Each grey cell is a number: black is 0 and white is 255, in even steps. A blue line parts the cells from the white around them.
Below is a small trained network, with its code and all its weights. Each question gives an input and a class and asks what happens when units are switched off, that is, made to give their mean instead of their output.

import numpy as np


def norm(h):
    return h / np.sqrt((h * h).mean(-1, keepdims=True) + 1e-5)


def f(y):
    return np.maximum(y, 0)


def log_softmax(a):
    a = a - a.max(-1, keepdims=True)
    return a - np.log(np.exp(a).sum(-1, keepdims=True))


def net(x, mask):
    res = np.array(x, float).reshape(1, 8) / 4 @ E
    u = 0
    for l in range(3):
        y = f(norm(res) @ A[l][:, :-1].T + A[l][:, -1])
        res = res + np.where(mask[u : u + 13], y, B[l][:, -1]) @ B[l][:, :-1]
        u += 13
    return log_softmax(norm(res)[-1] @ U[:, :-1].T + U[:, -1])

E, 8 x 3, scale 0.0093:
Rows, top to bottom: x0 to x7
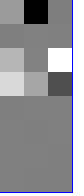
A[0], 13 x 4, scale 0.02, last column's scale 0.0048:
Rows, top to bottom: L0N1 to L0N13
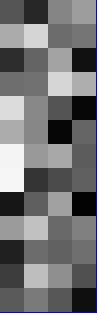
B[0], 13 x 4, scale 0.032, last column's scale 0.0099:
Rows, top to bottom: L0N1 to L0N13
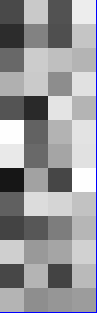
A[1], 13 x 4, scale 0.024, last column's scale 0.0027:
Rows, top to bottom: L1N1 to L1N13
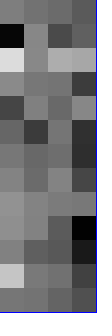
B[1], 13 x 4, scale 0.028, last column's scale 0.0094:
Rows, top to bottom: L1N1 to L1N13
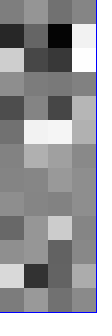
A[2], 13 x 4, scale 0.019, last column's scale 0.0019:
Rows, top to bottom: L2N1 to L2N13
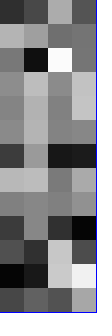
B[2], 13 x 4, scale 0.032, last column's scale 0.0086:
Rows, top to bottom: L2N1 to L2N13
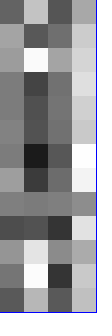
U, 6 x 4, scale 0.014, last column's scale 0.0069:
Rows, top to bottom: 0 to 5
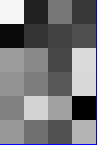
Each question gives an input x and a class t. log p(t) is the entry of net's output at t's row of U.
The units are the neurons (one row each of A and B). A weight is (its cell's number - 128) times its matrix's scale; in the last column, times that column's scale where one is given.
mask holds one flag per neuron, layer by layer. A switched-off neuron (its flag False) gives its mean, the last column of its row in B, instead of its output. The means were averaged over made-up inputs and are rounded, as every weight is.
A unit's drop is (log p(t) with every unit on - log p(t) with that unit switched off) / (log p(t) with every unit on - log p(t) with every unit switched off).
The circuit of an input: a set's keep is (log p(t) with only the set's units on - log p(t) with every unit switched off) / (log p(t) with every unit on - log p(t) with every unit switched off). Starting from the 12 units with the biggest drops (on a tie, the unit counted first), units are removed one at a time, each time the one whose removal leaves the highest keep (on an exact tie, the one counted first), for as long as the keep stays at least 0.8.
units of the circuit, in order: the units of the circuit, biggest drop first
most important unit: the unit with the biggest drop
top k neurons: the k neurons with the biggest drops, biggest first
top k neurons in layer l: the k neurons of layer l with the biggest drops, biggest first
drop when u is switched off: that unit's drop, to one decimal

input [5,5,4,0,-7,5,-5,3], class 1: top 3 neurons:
L0N6, L0N8, L0N11
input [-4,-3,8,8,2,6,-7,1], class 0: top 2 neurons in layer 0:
L0N7, L0N8
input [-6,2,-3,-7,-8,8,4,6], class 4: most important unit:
L0N9
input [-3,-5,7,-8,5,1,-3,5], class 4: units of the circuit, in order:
L0N9, L1N2
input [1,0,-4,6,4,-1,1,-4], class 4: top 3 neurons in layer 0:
L0N5, L0N6, L0N8
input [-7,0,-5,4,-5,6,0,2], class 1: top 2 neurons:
L0N2, L0N7
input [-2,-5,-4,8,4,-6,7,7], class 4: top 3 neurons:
L0N6, L0N5, L0N2
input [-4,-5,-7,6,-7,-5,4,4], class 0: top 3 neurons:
L0N6, L0N8, L1N3
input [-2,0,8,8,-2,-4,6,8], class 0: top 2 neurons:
L0N7, L1N3
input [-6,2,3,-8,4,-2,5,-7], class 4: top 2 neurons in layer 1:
L1N2, L1N3
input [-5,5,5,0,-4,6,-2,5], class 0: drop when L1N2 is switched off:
0.5
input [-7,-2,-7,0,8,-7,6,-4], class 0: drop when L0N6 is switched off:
1.1
